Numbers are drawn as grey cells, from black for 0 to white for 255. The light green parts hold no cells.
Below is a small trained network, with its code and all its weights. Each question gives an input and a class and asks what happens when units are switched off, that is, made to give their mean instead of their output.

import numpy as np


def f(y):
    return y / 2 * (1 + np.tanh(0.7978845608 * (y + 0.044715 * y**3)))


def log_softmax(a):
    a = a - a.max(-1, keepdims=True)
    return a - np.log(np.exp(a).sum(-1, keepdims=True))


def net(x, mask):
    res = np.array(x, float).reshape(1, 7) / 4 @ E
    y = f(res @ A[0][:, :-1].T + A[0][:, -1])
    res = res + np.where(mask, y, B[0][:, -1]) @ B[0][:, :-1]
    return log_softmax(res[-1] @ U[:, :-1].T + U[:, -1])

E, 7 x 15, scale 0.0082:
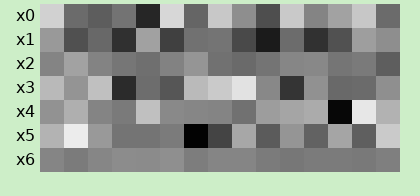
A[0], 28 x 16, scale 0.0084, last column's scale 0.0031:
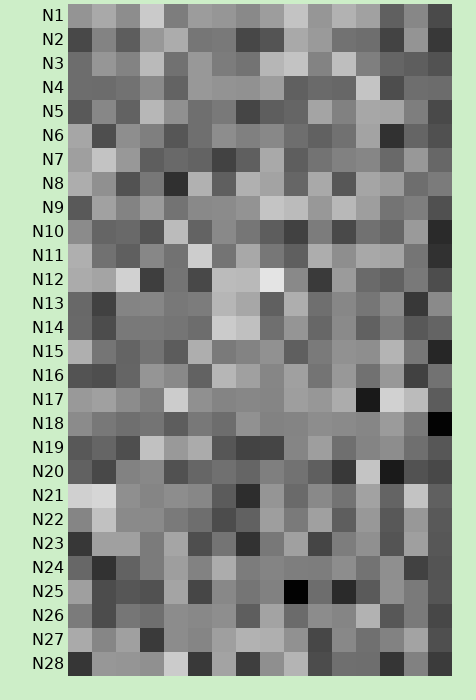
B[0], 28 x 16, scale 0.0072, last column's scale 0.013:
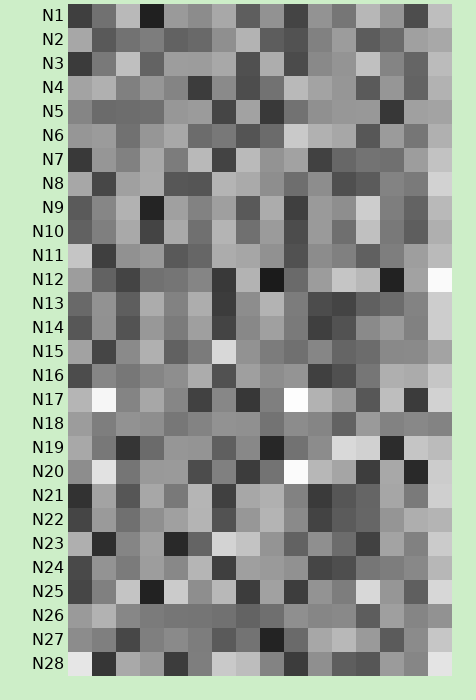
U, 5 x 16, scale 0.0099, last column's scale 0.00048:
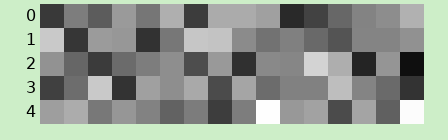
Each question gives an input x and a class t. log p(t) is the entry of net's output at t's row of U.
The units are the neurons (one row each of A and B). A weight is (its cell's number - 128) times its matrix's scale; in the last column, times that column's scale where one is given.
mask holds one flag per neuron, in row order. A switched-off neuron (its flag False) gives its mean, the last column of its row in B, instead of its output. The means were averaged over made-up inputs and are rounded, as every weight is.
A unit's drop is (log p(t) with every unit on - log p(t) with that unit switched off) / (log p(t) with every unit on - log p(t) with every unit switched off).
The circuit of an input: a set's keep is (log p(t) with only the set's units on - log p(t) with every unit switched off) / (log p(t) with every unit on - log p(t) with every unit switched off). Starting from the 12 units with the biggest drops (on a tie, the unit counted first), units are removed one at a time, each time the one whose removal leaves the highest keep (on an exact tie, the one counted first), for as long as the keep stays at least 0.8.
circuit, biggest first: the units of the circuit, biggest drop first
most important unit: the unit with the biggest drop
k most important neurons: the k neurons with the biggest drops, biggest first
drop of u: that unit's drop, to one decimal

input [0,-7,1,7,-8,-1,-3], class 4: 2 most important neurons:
[N20 N4]
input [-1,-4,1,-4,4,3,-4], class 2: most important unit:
N19
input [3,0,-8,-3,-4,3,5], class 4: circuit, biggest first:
[N12 N20 N4]
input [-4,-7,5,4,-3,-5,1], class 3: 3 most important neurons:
[N9 N3 N1]
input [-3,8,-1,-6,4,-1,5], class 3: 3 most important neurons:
[N25 N12 N10]
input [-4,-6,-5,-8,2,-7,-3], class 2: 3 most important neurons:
[N19 N5 N2]
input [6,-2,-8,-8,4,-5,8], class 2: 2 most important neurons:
[N19 N28]
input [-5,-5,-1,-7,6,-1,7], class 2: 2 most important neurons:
[N19 N5]
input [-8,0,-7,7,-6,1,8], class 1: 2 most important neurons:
[N28 N23]
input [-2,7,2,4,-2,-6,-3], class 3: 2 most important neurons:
[N25 N10]
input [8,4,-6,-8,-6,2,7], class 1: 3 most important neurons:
[N8 N11 N12]
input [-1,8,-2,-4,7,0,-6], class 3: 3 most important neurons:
[N25 N10 N20]
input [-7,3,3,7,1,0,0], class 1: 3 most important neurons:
[N28 N23 N19]
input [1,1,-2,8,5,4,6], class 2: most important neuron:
[N12]
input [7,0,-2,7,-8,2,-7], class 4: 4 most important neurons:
[N20 N6 N4 N28]
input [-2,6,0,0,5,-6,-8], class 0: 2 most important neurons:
[N24 N14]
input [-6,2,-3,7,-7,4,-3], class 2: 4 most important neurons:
[N12 N17 N27 N8]
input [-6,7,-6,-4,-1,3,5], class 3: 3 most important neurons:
[N25 N10 N8]
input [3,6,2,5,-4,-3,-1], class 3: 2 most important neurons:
[N25 N19]
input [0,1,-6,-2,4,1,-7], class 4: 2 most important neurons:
[N12 N17]
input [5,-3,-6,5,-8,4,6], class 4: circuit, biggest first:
[N20]
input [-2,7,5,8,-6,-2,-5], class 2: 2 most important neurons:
[N12 N27]
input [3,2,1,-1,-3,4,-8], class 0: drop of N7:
0.1
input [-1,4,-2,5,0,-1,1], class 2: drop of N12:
0.4
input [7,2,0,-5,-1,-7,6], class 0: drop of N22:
-0.1
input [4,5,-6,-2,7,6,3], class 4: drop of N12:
0.1
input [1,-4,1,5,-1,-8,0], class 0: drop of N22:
0.0
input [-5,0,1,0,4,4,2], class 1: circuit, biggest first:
[N23]
